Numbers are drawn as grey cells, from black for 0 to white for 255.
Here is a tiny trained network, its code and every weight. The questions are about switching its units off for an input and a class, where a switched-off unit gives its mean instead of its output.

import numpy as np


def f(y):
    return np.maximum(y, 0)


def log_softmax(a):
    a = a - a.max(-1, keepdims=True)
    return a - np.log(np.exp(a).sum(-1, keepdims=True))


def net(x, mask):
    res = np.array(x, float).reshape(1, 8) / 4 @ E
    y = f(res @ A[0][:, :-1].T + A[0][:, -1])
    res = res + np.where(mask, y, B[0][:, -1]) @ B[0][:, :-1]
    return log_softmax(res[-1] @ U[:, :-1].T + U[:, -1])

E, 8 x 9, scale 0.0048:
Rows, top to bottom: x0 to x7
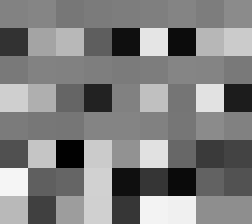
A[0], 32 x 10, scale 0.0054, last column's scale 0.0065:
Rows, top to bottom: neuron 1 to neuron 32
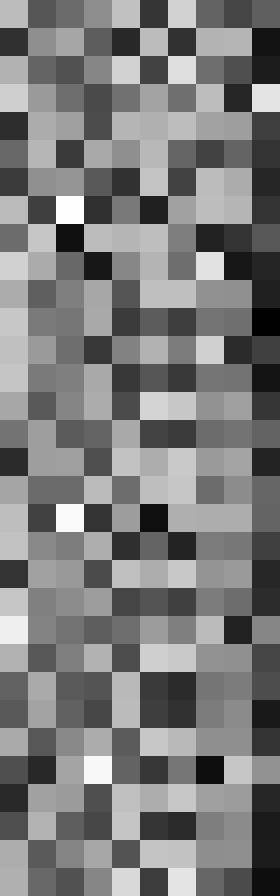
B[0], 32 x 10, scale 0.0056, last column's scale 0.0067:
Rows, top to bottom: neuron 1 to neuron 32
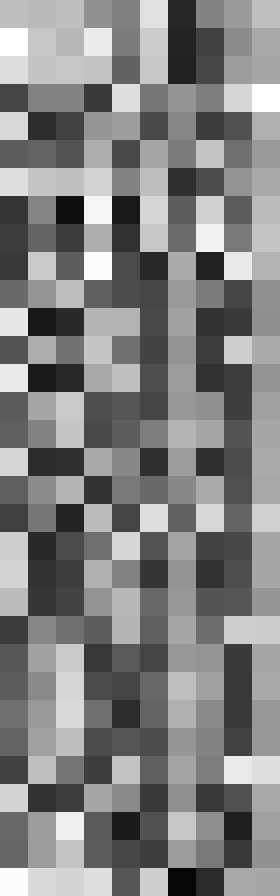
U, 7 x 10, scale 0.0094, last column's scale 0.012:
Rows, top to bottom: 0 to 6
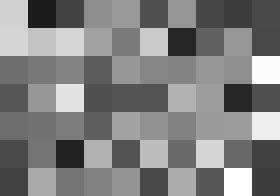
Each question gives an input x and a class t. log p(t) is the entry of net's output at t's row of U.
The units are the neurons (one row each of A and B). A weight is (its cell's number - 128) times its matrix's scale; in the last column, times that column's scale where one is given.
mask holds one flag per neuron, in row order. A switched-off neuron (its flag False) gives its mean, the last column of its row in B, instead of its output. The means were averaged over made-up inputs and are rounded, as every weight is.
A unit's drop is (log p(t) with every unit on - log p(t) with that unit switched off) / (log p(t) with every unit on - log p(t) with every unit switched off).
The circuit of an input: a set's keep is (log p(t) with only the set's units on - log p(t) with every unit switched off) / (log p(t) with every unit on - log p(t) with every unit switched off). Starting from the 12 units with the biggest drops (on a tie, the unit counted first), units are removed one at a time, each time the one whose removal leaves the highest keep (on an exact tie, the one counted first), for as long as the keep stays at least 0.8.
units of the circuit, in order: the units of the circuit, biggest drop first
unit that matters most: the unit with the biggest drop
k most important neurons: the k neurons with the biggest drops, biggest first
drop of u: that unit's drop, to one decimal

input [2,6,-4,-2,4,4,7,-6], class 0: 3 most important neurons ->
neuron 20; neuron 14; neuron 12
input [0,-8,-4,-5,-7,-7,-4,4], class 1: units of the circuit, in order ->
neuron 32; neuron 1
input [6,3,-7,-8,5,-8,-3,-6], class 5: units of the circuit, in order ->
neuron 8; neuron 19
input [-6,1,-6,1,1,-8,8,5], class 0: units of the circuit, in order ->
neuron 14
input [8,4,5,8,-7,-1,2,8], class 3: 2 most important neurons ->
neuron 24; neuron 15
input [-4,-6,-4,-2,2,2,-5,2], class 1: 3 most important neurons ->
neuron 32; neuron 3; neuron 1
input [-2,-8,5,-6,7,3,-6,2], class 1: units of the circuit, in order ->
neuron 32; neuron 3
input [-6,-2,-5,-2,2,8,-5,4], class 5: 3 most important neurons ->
neuron 9; neuron 6; neuron 4
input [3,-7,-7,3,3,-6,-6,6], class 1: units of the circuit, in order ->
neuron 32; neuron 3
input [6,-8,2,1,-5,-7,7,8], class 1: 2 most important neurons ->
neuron 1; neuron 32
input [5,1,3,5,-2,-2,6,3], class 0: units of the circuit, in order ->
neuron 20; neuron 14
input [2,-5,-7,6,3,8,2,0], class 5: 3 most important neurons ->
neuron 9; neuron 6; neuron 28
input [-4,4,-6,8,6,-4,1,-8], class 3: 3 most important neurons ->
neuron 30; neuron 25; neuron 26
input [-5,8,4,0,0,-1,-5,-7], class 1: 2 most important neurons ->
neuron 2; neuron 7
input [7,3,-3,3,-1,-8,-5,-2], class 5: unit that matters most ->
neuron 8
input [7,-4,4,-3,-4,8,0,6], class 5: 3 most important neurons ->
neuron 9; neuron 6; neuron 4
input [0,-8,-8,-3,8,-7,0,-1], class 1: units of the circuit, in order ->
neuron 32; neuron 1
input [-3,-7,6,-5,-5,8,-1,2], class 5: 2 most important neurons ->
neuron 9; neuron 6
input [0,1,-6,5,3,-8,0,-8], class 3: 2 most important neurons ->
neuron 30; neuron 25
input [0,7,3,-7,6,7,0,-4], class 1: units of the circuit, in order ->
neuron 2
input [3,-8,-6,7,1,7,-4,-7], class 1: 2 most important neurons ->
neuron 32; neuron 3
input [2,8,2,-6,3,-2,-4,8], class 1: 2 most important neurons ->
neuron 2; neuron 7
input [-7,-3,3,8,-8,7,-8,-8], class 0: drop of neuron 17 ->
0.4
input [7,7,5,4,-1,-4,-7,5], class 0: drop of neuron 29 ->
0.2
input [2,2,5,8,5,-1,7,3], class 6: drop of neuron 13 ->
0.2
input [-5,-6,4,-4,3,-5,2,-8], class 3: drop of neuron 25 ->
0.3
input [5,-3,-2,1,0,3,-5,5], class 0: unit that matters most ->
neuron 28
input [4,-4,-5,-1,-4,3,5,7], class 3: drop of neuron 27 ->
0.1
